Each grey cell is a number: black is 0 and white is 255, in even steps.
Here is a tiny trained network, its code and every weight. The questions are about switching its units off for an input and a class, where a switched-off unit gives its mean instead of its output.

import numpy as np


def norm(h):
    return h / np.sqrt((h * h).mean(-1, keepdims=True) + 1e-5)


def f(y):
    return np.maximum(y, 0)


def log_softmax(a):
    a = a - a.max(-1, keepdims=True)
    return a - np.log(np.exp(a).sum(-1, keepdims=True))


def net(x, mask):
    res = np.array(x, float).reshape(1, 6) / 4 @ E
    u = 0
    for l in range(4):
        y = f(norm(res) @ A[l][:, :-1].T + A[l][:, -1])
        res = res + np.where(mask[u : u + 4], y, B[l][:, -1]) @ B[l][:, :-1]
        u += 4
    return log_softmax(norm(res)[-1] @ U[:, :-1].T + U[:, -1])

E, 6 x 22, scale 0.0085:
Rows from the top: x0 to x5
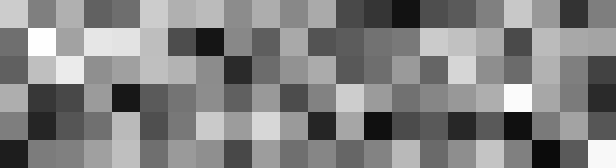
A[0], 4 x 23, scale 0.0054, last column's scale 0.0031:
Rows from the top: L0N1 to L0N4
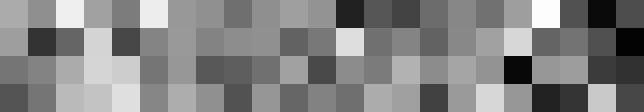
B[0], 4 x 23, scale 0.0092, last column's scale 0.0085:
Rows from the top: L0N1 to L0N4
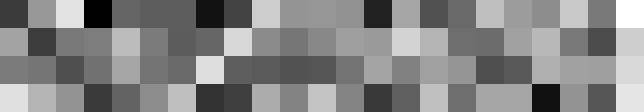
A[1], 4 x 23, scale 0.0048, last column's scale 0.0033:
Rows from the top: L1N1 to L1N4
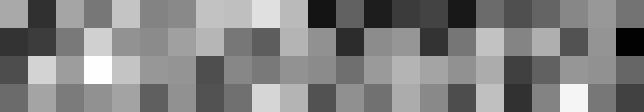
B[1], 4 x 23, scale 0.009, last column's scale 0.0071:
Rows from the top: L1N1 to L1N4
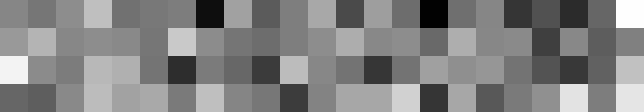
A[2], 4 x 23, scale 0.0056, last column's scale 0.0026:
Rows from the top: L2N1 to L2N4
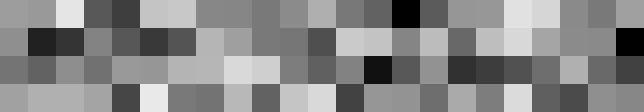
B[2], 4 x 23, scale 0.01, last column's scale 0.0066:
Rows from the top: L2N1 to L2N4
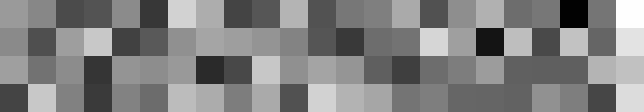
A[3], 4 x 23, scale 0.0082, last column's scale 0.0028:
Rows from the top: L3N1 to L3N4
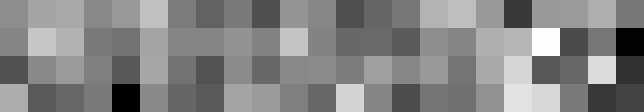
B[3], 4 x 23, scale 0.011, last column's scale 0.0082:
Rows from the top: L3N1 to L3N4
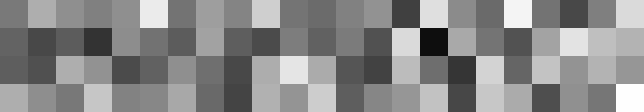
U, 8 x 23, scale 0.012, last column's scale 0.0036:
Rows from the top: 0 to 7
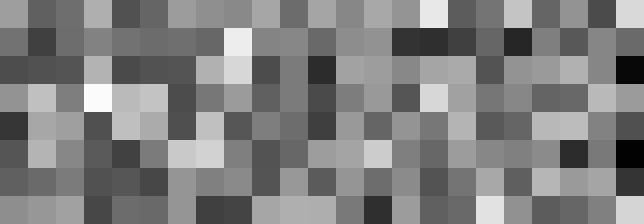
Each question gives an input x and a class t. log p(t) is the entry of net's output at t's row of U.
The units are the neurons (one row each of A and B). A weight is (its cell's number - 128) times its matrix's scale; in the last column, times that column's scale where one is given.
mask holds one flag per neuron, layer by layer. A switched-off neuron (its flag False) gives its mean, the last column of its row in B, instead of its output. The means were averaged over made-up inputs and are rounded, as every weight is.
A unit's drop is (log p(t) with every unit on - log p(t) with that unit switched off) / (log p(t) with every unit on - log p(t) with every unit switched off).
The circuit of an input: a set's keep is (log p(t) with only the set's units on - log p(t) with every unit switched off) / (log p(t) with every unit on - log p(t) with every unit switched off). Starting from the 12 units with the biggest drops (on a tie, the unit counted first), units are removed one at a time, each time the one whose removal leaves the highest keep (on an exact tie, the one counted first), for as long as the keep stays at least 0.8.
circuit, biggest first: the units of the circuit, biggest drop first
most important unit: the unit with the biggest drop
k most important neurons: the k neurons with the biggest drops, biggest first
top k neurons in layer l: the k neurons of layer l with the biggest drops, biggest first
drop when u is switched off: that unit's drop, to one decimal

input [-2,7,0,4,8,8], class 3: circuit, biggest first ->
(L0N1)
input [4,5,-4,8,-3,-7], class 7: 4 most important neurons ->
(L0N1 L3N2 L2N1 L0N3)
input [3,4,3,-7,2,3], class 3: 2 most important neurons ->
(L3N1 L0N3)
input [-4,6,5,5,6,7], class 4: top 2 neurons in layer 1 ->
(L1N4 L1N1)
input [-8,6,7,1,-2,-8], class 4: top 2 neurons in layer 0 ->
(L0N1 L0N4)
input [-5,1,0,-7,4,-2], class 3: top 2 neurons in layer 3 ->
(L3N1 L3N2)
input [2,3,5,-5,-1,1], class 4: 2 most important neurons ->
(L0N3 L3N4)
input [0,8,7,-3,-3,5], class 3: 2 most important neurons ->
(L3N1 L0N3)
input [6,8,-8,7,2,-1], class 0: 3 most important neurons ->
(L0N2 L2N2 L0N4)
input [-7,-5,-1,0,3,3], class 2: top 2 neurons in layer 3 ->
(L3N4 L3N1)
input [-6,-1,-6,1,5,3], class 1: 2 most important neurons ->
(L1N1 L0N3)
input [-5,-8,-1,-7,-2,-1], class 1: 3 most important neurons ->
(L0N4 L3N4 L0N1)
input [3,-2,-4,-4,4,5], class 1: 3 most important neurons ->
(L1N1 L0N1 L3N4)
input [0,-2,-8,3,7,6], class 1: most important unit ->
L1N1
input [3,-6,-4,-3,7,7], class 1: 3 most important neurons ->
(L1N1 L0N1 L3N4)
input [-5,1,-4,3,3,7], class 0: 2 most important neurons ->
(L0N4 L0N1)
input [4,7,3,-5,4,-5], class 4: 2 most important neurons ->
(L0N1 L0N3)
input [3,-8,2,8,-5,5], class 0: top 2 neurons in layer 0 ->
(L0N2 L0N1)
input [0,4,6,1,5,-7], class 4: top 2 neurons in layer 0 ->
(L0N3 L0N4)
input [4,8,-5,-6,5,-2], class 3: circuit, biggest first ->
(L3N1)
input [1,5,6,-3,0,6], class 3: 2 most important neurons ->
(L3N1 L0N3)
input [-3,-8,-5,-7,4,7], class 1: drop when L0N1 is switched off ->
0.4
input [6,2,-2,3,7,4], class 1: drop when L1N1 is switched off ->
0.3
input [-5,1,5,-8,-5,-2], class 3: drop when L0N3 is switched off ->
0.0
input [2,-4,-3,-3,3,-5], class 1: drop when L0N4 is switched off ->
0.1
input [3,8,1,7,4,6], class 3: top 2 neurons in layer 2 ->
(L2N1 L2N4)
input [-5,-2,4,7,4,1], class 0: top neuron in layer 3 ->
(L3N4)
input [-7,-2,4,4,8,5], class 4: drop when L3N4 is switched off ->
0.2
